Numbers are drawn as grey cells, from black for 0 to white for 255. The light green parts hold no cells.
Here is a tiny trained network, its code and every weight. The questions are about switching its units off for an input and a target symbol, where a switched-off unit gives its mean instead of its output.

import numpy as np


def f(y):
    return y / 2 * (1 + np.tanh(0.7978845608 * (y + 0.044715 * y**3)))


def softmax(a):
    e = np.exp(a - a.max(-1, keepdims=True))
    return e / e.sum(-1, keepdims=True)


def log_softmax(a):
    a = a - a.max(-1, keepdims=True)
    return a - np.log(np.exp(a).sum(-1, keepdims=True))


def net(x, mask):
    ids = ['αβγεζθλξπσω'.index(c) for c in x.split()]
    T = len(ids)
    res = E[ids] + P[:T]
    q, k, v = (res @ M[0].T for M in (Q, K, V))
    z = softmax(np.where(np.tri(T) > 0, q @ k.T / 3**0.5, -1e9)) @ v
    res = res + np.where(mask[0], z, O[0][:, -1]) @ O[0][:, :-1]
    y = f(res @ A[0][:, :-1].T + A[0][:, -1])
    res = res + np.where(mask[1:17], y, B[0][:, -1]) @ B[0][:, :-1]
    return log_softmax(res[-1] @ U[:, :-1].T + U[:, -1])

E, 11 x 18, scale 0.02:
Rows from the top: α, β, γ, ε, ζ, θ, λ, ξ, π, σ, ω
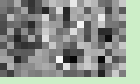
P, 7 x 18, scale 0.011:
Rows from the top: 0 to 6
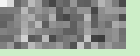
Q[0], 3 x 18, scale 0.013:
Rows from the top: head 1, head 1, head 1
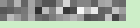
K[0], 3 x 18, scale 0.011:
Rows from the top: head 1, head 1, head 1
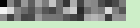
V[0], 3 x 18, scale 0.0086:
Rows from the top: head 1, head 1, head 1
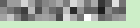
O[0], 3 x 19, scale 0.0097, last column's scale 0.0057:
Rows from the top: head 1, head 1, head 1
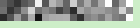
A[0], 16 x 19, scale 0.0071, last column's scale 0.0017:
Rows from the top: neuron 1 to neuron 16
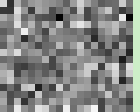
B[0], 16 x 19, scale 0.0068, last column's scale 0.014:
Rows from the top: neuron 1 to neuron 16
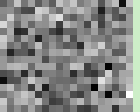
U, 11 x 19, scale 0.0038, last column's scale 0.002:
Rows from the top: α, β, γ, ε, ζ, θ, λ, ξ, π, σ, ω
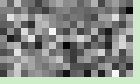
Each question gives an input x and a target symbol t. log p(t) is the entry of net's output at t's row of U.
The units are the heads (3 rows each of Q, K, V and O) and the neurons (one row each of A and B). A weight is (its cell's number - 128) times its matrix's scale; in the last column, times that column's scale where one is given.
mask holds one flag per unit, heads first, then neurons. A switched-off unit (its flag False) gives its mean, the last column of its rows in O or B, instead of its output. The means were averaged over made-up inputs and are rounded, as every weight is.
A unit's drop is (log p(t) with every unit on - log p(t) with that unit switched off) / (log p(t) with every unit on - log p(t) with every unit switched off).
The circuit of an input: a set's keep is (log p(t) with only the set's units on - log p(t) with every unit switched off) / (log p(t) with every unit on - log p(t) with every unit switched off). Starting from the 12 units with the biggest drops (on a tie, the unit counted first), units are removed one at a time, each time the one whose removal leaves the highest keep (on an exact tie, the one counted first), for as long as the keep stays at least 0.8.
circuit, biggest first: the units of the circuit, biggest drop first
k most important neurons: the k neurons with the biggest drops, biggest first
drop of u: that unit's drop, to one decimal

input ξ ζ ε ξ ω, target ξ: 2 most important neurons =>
(neuron 12; neuron 8)
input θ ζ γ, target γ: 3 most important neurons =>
(neuron 13; neuron 4; neuron 14)
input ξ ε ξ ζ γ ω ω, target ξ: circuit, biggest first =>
(head 1; neuron 12; neuron 7)
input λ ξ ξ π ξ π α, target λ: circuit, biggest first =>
(head 1; neuron 8)
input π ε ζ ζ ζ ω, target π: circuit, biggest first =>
(head 1; neuron 3)
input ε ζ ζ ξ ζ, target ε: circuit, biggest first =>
(head 1; neuron 8; neuron 14; neuron 11)
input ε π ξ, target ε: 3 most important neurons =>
(neuron 8; neuron 14; neuron 11)
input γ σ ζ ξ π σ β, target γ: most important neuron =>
(neuron 12)
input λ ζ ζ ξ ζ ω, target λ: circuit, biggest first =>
(head 1; neuron 1)
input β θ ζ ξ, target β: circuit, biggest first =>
(head 1; neuron 11; neuron 14)
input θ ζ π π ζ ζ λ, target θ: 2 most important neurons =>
(neuron 14; neuron 1)
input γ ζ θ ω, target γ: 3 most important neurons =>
(neuron 15; neuron 12; neuron 14)
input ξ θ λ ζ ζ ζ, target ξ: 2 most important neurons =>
(neuron 12; neuron 7)
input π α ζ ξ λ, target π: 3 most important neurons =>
(neuron 3; neuron 1; neuron 8)
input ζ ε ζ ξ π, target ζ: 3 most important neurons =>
(neuron 10; neuron 1; neuron 11)
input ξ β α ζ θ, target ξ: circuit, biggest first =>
(head 1; neuron 12)
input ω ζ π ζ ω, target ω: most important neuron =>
(neuron 1)
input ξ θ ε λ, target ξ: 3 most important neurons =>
(neuron 12; neuron 7; neuron 8)
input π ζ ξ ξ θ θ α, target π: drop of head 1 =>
1.4
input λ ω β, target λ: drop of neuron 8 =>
0.2
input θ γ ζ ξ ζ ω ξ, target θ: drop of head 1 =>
1.0
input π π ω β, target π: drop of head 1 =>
1.4
